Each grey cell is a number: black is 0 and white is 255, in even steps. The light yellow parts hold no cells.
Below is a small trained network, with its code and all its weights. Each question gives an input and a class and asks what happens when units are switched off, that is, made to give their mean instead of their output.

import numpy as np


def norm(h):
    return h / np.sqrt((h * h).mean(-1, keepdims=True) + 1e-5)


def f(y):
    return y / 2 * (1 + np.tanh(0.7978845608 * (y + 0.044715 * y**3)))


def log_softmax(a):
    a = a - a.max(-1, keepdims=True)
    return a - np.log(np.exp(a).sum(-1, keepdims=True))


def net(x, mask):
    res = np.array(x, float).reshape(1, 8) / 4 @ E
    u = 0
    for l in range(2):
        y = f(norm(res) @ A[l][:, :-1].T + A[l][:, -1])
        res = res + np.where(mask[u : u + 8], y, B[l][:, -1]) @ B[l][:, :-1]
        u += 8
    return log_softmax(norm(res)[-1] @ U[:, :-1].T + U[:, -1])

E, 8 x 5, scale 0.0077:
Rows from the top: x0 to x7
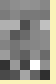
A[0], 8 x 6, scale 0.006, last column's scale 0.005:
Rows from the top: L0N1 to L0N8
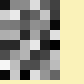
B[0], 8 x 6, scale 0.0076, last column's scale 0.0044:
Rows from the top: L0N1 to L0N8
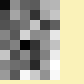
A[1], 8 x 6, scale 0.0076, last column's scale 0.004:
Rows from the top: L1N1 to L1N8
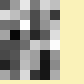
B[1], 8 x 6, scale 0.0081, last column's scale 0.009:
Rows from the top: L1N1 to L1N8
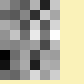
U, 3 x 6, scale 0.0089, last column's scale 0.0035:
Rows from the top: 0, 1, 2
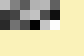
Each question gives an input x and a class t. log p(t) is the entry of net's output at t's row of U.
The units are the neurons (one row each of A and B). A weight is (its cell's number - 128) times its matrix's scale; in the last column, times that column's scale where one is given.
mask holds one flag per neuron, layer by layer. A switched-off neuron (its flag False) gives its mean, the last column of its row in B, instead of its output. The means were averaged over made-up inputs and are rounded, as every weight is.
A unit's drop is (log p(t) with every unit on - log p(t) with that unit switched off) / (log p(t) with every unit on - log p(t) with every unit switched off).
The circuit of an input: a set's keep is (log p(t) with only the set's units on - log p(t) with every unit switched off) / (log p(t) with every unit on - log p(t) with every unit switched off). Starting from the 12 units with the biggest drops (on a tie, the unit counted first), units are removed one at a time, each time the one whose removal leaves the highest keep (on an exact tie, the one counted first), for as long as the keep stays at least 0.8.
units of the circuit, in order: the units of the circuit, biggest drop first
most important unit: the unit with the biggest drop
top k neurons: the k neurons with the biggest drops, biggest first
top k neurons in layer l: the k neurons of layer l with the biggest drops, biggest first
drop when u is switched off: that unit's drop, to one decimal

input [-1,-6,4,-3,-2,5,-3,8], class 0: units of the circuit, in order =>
L0N6, L1N4
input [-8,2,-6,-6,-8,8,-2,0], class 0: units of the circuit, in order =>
L1N4
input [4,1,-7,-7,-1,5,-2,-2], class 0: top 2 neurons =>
L0N6, L1N4
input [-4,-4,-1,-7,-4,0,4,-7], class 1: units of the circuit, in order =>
L0N8, L1N4, L1N1
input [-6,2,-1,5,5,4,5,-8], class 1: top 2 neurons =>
L0N8, L1N5
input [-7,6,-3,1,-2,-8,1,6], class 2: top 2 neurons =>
L1N7, L0N8
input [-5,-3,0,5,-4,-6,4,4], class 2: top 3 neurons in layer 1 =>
L1N7, L1N4, L1N8
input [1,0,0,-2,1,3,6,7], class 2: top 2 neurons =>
L1N7, L0N5
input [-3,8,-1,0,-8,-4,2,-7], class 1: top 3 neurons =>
L0N8, L1N1, L0N6
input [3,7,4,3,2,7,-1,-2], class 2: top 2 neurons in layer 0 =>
L0N8, L0N2
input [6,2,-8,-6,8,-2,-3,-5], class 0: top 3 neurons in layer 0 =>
L0N6, L0N8, L0N4
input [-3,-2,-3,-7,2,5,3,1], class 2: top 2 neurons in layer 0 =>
L0N5, L0N7
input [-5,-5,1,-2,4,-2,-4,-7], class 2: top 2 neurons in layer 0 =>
L0N8, L0N2
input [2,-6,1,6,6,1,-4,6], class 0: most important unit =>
L1N4
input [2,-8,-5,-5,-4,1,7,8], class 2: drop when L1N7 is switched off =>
0.1
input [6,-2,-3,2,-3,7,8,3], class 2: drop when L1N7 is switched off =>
0.5
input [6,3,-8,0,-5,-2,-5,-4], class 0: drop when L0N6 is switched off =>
0.2
